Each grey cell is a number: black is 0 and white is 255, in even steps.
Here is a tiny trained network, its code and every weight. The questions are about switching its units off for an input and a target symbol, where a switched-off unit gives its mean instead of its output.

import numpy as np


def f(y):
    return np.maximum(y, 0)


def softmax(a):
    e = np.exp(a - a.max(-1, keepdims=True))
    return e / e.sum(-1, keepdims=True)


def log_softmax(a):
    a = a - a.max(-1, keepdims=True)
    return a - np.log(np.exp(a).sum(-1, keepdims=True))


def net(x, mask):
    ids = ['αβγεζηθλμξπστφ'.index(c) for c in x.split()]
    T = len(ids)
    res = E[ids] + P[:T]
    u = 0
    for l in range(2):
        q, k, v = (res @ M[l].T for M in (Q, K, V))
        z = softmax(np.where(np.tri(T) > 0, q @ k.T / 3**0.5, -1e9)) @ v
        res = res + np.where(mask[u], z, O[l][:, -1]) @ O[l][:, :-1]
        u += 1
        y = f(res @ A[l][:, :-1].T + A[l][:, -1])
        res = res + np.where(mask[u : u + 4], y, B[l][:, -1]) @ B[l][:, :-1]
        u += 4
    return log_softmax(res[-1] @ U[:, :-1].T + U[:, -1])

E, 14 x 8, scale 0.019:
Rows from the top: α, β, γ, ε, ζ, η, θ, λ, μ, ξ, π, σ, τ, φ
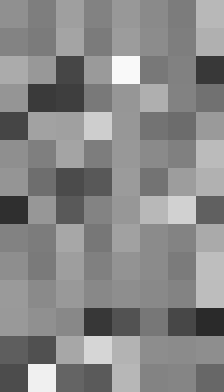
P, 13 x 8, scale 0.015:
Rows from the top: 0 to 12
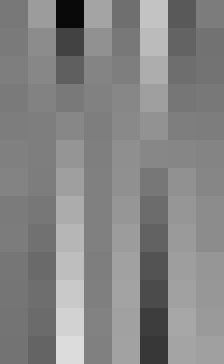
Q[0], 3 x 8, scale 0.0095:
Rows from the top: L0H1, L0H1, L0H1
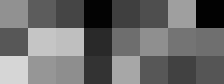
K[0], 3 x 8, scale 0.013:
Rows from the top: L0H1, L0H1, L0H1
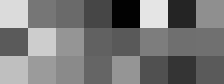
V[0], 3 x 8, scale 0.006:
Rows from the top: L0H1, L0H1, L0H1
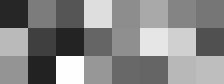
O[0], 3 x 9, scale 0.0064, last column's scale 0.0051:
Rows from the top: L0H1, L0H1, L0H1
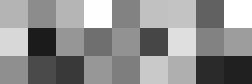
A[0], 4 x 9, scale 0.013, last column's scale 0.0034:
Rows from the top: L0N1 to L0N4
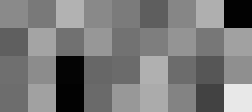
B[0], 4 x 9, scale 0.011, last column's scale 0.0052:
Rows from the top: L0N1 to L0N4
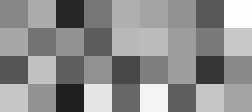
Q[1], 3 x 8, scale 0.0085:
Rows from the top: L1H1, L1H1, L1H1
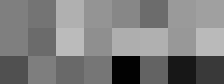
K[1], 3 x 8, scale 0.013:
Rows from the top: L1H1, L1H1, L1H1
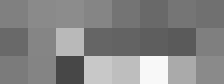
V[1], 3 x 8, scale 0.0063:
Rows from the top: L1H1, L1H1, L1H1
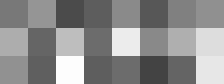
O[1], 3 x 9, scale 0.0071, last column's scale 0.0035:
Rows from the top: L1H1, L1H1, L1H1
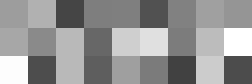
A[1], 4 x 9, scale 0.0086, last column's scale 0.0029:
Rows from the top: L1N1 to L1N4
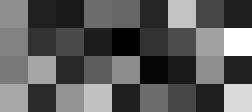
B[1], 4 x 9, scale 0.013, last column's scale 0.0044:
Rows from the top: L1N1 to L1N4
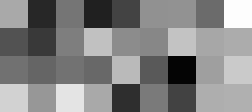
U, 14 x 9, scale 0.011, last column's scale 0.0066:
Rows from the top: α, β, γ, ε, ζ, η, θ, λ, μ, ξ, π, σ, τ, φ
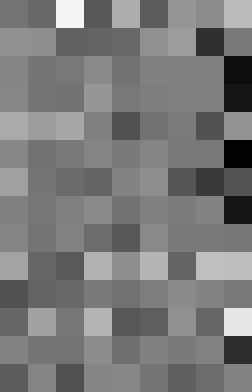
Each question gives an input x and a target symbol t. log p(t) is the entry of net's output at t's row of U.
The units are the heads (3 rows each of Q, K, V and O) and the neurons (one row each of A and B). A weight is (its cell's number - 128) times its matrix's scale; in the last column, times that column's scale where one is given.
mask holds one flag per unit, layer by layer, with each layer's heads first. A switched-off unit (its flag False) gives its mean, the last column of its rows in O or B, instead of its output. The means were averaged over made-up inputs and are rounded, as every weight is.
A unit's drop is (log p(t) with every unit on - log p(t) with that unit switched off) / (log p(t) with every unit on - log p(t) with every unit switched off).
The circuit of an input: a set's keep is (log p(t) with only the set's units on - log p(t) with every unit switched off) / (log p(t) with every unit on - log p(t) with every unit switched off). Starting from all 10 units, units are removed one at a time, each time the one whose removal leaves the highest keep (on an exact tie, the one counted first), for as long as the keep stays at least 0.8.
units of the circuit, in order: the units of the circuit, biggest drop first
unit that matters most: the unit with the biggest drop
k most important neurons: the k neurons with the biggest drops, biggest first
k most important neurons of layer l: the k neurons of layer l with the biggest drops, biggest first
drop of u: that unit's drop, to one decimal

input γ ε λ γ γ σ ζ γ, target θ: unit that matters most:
L0H1
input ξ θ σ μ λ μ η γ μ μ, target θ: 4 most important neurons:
L0N1, L1N1, L1N3, L0N3
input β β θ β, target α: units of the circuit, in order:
L0N4, L1H1
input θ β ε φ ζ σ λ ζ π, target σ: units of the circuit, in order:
L1H1, L0H1, L0N3
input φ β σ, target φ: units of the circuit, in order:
L0H1, L1H1, L1N3, L0N4
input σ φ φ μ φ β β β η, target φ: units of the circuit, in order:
L0N1, L1H1, L1N3, L0N3
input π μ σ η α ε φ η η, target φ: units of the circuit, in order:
L0H1, L1H1, L1N3, L0N3
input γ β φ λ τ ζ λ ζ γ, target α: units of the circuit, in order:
L0H1, L1H1
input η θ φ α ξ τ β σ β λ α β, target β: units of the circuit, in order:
L0H1, L1H1, L1N1, L0N3
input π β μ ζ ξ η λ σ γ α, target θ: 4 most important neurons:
L0N1, L1N1, L1N3, L0N3
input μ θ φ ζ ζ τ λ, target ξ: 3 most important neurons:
L0N4, L0N2, L0N1
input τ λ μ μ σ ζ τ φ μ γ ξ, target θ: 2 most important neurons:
L0N1, L1N1
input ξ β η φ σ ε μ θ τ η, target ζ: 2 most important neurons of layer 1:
L1N4, L1N1
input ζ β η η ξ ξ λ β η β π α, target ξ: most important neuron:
L0N1
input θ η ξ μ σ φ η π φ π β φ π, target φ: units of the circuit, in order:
L0H1, L1H1, L1N3, L0N3
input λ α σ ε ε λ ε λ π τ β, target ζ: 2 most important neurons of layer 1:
L1N4, L1N1
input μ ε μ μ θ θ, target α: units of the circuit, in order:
L0N4, L0H1
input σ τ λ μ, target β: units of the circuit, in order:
L1H1, L1N1
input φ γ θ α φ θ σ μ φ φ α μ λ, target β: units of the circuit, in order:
L0H1, L1H1, L1N1
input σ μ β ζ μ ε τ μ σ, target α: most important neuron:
L0N4
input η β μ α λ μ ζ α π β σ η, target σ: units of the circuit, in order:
L0H1, L1H1
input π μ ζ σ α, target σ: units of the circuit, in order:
L1H1, L0N3
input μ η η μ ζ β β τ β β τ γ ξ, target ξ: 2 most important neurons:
L0N1, L1N1
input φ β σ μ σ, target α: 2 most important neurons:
L0N1, L1N2
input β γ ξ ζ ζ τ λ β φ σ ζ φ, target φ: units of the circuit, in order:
L0H1, L1H1, L1N3
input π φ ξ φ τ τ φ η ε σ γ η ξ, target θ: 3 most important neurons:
L0N1, L1N1, L1N3
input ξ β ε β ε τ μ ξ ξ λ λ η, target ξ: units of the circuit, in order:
L0N1
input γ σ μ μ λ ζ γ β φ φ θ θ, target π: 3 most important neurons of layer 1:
L1N2, L1N1, L1N3
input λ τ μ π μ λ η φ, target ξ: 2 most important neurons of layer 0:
L0N4, L0N2
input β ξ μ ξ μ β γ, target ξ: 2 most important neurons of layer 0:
L0N4, L0N1
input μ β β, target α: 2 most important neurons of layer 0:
L0N1, L0N4
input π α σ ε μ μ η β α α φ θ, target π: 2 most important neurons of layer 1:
L1N2, L1N1
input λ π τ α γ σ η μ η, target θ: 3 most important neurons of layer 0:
L0N1, L0N3, L0N2
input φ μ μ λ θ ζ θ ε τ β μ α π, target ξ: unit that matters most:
L1H1
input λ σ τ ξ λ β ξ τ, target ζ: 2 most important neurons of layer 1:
L1N4, L1N1
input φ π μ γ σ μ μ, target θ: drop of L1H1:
0.8
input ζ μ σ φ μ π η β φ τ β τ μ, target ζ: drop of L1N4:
0.4
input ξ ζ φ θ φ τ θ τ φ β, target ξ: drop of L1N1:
0.2
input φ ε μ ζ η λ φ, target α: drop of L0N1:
-0.1
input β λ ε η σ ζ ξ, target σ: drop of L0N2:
0.0
